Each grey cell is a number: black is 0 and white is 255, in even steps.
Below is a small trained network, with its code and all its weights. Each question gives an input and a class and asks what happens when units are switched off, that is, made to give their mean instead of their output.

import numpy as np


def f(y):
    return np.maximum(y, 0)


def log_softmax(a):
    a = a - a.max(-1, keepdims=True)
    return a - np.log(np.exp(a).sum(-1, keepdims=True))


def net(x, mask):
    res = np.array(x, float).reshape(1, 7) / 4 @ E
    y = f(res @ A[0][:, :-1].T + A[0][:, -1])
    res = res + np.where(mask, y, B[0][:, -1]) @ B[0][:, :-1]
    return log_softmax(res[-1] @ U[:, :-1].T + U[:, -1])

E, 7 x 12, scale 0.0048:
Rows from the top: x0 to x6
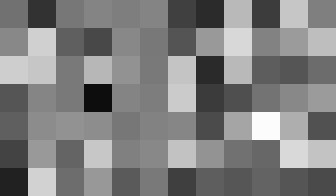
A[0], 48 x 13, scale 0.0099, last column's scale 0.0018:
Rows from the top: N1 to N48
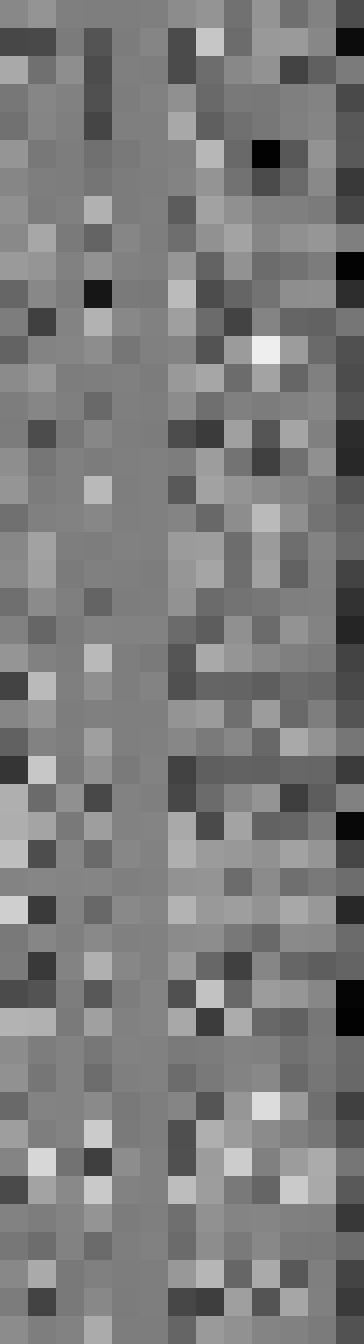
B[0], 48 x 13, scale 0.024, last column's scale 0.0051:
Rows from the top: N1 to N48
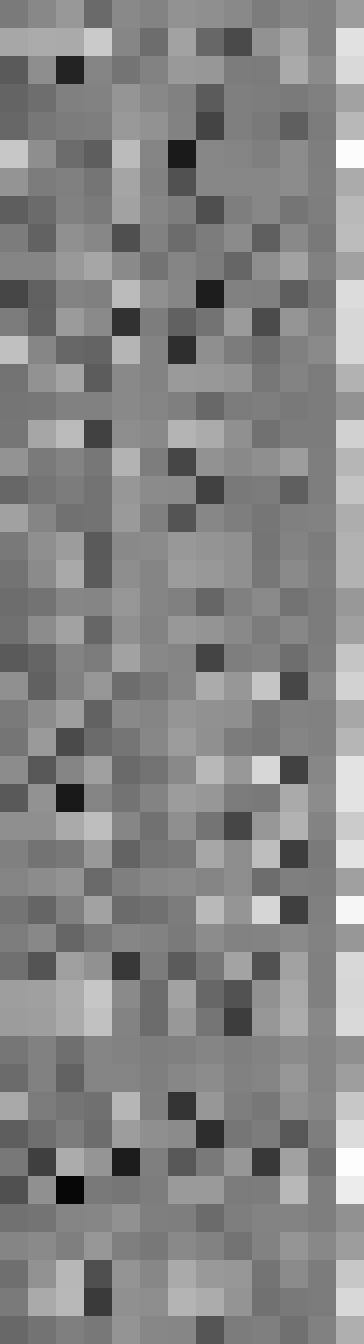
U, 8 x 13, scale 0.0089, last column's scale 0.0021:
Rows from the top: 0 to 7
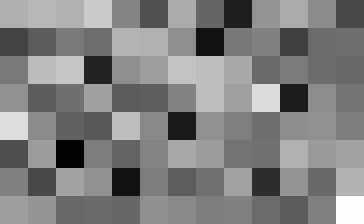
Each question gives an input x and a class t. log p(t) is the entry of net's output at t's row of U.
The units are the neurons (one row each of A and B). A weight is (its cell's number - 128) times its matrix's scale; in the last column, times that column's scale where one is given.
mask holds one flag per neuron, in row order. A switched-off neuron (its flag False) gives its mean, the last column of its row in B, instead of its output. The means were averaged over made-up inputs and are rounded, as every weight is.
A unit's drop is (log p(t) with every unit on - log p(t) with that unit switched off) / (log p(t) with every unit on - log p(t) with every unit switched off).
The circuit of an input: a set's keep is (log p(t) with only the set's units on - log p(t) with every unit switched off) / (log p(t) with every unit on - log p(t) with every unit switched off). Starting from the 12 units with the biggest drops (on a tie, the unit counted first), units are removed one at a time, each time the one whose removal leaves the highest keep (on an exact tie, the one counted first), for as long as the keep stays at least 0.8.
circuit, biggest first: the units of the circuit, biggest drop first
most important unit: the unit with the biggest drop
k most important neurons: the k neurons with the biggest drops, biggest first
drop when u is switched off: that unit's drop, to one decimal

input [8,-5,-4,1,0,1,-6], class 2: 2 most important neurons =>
N47, N16
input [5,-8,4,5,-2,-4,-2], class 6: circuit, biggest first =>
N35
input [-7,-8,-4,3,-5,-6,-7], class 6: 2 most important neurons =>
N35, N12
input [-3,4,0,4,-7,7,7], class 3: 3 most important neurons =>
N28, N25, N13
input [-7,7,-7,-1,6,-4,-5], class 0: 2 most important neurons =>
N2, N36
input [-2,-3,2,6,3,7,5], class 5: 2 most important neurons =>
N43, N41
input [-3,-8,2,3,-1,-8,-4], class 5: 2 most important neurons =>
N29, N3
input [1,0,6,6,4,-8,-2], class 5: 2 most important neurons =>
N29, N3
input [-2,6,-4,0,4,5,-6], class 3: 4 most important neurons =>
N33, N31, N35, N12
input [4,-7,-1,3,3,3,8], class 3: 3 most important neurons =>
N28, N25, N42
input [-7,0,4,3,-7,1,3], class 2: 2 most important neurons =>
N46, N13
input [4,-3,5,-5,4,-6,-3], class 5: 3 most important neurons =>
N29, N3, N2
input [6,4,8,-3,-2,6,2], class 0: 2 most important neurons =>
N37, N30
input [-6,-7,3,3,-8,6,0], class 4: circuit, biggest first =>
N6
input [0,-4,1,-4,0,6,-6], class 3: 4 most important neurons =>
N33, N31, N29, N3
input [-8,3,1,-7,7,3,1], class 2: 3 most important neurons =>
N46, N11, N21
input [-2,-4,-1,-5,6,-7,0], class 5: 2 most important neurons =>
N29, N3
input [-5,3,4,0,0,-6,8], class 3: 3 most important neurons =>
N28, N25, N43
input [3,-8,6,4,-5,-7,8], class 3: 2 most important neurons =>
N28, N25
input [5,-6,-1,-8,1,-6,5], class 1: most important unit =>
N41
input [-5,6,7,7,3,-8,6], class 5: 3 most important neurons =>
N29, N3, N2
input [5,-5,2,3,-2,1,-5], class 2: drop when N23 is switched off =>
0.2
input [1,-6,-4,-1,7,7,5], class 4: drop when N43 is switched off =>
-0.1
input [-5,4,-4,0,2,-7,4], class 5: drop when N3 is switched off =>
0.5
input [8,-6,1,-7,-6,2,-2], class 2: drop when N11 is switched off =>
0.2
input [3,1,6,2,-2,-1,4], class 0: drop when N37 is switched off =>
0.1
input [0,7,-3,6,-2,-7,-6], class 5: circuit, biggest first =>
N29
